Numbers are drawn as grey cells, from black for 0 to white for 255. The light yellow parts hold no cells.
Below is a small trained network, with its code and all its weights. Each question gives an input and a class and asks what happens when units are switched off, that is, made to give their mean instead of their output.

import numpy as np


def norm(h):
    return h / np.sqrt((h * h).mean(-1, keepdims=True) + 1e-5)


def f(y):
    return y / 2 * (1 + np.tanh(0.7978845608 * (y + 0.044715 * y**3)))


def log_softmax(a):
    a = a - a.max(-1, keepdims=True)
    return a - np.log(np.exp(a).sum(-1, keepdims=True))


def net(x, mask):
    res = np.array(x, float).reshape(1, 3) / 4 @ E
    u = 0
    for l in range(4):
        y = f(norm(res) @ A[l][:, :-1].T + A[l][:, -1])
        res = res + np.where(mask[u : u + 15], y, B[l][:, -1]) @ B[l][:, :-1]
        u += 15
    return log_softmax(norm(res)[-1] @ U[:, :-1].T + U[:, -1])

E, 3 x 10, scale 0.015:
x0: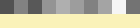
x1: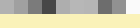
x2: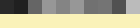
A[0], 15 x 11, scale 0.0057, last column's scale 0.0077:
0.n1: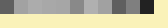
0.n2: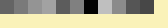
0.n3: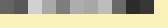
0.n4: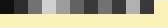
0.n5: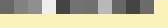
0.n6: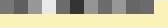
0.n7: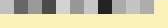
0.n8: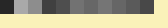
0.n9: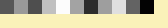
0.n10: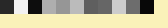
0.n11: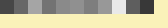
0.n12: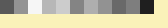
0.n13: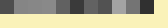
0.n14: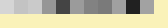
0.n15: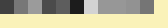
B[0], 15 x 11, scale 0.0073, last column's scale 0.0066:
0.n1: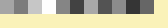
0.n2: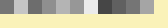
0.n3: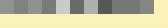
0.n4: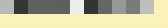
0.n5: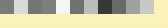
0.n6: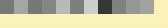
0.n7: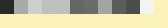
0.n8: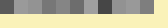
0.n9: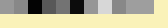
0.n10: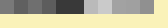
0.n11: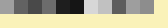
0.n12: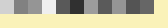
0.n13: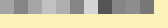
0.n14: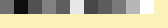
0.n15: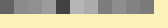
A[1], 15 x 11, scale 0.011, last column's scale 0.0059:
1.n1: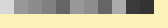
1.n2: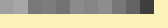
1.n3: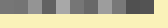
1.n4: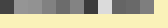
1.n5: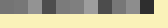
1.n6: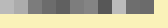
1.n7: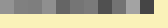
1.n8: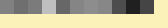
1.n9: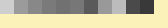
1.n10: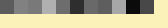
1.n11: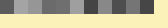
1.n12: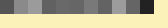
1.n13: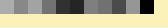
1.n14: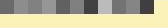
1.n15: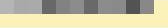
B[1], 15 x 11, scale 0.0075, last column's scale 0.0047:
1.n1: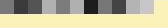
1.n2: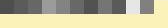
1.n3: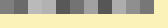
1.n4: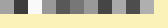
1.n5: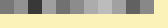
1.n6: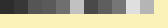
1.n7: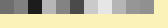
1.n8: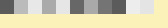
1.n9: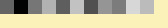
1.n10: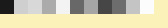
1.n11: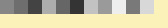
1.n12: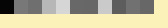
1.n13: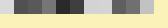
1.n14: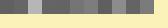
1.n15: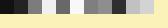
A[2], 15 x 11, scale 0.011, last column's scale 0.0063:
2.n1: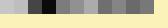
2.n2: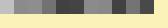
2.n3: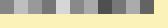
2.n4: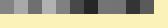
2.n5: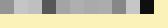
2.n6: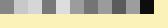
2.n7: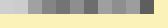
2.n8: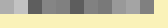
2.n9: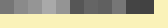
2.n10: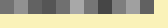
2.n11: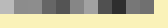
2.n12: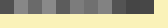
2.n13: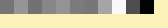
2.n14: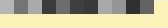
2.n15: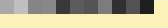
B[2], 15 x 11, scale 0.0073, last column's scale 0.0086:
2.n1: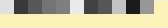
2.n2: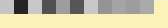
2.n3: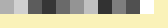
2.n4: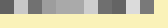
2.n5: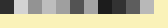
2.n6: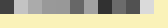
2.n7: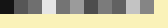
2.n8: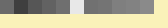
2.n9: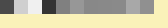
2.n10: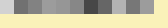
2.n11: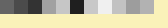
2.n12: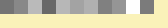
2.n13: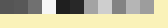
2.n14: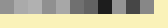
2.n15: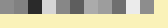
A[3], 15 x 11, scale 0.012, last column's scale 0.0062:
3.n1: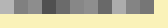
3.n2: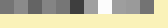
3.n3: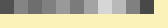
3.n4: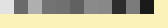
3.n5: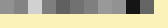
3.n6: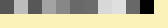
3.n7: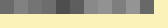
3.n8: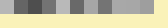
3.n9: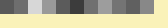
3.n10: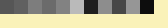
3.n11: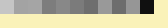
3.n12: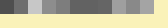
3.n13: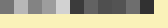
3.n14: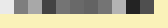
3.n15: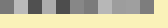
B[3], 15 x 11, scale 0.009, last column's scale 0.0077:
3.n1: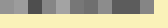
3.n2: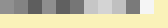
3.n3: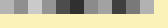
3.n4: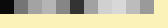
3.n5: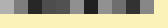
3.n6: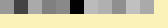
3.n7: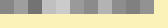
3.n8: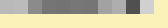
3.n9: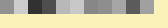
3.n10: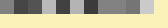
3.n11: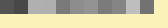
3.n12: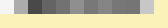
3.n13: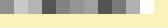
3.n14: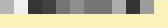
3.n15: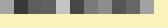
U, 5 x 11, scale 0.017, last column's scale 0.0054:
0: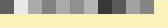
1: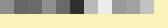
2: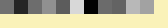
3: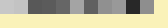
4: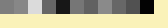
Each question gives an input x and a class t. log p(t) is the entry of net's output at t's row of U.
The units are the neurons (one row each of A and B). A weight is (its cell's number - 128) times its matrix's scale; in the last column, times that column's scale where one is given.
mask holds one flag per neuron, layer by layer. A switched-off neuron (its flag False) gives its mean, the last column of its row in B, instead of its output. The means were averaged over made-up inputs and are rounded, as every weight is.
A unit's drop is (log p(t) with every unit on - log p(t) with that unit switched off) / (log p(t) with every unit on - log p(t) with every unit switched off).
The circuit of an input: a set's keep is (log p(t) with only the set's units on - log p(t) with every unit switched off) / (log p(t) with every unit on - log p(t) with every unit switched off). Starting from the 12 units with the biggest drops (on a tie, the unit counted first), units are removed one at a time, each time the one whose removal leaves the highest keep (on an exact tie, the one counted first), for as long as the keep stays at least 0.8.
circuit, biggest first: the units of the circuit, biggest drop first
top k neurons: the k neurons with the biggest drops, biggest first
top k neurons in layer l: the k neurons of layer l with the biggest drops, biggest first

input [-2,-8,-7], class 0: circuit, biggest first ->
[1.n10]
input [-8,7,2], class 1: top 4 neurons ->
[1.n13, 0.n5, 1.n10, 1.n8]
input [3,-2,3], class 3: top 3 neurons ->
[0.n7, 0.n4, 0.n14]
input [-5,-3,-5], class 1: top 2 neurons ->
[1.n13, 0.n14]
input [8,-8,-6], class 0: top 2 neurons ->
[1.n10, 1.n11]
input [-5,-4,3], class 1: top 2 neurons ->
[0.n7, 1.n10]
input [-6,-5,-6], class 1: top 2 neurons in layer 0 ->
[0.n7, 0.n4]
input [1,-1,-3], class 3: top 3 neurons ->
[0.n14, 1.n15, 3.n14]
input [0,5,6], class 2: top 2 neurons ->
[0.n5, 1.n10]
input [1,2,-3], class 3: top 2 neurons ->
[0.n7, 1.n4]
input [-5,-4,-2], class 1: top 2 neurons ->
[0.n7, 1.n13]
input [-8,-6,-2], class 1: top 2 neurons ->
[1.n13, 0.n7]
